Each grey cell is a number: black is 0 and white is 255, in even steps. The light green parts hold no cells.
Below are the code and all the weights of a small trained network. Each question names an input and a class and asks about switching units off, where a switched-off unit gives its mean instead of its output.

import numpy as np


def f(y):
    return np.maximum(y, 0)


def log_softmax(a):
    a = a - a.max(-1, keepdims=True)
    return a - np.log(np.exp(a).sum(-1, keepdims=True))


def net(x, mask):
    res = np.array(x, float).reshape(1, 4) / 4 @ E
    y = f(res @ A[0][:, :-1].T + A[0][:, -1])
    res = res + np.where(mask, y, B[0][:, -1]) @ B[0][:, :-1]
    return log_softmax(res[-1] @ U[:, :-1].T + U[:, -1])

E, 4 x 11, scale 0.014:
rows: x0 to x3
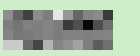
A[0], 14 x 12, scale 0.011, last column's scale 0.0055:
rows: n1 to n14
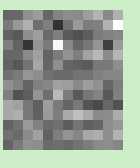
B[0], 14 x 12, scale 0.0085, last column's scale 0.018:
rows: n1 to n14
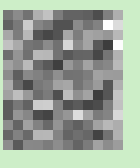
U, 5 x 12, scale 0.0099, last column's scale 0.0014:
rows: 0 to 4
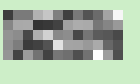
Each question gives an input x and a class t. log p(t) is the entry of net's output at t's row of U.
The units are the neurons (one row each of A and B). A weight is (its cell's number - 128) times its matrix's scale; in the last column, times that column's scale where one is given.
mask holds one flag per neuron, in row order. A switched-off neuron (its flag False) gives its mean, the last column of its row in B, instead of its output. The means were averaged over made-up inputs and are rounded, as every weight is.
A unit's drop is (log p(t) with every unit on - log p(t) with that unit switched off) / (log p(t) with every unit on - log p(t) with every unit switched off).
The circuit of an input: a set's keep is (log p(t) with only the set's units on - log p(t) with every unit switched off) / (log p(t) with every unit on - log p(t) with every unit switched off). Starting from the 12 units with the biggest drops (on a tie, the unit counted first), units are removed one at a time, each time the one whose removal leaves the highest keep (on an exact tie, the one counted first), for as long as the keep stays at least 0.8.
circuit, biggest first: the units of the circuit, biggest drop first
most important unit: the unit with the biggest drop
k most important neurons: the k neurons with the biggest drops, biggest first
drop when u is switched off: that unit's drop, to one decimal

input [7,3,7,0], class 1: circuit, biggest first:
n9, n6
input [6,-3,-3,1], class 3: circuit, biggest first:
n10, n2
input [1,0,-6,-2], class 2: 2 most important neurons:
n11, n2
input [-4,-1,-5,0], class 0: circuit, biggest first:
n4, n3
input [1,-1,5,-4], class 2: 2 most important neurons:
n2, n11
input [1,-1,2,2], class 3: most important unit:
n2
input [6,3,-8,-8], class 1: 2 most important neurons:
n3, n6
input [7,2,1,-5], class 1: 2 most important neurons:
n6, n3
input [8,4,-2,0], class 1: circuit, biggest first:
n9, n6
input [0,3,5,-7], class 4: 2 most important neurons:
n11, n4
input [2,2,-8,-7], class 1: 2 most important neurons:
n3, n6
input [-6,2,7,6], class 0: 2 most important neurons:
n10, n4
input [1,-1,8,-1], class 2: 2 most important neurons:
n2, n11
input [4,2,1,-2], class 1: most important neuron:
n10
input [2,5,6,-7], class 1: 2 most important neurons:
n9, n6
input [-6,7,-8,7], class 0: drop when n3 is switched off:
0.0
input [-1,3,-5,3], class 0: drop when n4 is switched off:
0.2
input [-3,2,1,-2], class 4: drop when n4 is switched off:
0.1
